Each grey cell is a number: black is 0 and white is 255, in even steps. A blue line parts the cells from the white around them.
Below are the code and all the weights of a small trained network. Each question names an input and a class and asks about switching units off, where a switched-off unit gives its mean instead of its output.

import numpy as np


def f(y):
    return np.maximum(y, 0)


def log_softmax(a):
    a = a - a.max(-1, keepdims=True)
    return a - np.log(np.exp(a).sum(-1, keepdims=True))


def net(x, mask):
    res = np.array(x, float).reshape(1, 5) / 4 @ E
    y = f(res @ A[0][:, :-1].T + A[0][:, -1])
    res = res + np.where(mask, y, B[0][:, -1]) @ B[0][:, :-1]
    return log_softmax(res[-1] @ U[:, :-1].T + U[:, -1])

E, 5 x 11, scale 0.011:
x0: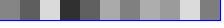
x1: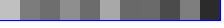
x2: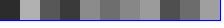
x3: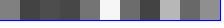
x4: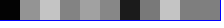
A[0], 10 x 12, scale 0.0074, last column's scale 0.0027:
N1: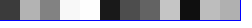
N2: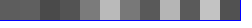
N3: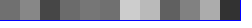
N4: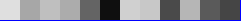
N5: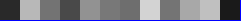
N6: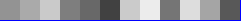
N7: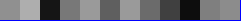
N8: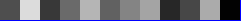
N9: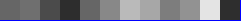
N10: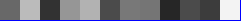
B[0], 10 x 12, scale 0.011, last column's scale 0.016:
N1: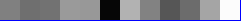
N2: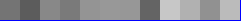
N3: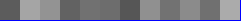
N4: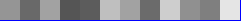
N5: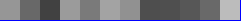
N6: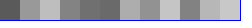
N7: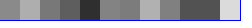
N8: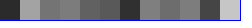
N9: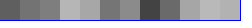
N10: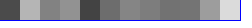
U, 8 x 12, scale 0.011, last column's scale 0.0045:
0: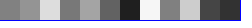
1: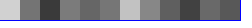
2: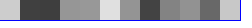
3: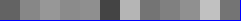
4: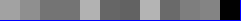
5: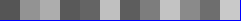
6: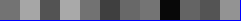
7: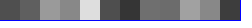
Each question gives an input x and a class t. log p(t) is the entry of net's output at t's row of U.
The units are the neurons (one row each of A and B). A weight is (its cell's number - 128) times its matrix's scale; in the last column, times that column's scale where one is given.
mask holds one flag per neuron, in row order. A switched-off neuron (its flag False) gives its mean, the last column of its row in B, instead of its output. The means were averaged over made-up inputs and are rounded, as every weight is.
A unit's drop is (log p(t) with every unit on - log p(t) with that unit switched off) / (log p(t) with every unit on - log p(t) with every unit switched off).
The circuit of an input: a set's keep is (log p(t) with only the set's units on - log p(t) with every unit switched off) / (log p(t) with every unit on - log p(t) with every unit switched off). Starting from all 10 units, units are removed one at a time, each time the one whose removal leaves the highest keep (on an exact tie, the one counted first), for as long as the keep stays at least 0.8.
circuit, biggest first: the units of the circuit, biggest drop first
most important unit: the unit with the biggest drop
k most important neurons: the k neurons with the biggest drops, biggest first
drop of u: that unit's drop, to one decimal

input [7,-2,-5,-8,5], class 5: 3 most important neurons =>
N4, N1, N9
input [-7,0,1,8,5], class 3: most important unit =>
N2
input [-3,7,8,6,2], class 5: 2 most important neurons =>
N1, N2
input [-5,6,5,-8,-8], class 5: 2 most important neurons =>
N4, N1
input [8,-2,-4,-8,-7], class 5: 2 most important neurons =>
N4, N1
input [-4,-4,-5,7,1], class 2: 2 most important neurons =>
N6, N10
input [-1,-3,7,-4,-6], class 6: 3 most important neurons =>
N8, N2, N5
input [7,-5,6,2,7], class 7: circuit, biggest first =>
N4, N7
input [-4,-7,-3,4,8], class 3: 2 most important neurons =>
N1, N8
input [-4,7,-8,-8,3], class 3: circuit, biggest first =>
N4, N1
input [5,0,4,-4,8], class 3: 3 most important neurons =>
N6, N8, N7
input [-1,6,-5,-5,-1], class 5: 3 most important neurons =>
N1, N4, N5
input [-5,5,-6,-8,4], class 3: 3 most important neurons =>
N4, N8, N5
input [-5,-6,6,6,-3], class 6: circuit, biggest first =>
N8
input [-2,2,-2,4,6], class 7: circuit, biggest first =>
N4, N7
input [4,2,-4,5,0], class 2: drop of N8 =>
0.2
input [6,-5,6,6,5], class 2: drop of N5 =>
0.3
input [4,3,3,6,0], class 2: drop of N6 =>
0.2
